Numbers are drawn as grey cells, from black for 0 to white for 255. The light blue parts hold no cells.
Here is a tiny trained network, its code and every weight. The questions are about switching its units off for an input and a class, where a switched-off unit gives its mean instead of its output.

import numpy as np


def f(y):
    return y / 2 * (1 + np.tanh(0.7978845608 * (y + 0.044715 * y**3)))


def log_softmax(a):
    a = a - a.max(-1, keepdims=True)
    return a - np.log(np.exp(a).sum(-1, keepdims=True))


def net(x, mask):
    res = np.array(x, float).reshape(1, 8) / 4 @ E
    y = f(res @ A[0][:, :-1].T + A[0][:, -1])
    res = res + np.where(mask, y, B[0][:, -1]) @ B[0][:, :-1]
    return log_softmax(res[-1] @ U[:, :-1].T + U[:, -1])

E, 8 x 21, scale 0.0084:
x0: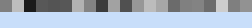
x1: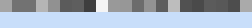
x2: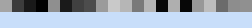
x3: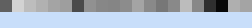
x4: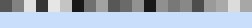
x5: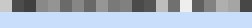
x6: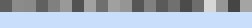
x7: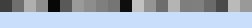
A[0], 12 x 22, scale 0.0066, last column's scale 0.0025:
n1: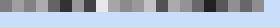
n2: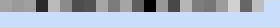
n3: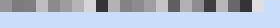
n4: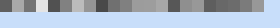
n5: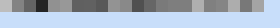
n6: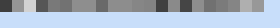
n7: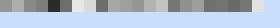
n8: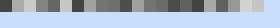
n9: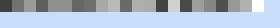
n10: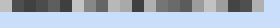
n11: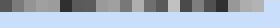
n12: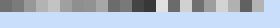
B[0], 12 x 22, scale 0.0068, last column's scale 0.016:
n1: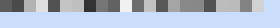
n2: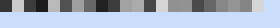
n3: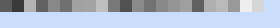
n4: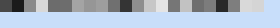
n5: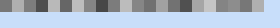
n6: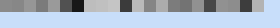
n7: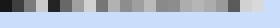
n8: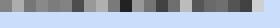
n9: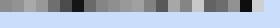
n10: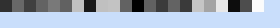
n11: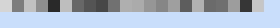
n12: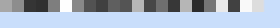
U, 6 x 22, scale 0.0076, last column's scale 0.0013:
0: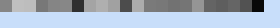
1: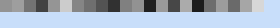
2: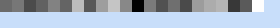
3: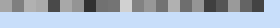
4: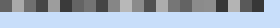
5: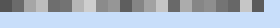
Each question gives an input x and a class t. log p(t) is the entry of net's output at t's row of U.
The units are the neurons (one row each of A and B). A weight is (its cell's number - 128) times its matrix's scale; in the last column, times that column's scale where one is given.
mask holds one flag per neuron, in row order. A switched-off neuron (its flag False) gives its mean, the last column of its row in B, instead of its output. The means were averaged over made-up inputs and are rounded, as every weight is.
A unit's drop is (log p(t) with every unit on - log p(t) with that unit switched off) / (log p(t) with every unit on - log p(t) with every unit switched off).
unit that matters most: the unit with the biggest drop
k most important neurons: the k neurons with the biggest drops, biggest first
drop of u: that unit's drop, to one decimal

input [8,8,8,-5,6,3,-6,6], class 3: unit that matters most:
n11
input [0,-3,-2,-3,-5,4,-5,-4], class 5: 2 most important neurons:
(n3; n4)
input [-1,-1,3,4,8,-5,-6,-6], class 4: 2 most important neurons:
(n2; n9)
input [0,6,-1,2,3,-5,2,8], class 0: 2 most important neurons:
(n8; n6)
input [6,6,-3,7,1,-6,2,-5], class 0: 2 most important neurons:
(n8; n6)
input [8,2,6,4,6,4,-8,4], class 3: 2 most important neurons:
(n1; n11)
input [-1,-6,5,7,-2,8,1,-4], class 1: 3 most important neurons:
(n2; n9; n7)
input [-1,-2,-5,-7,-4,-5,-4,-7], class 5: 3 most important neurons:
(n4; n3; n7)
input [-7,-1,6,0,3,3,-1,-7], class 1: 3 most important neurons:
(n2; n9; n6)
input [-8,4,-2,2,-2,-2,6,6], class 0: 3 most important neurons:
(n8; n6; n9)
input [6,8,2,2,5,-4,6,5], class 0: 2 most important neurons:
(n6; n8)
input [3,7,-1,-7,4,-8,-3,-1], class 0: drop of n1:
0.1
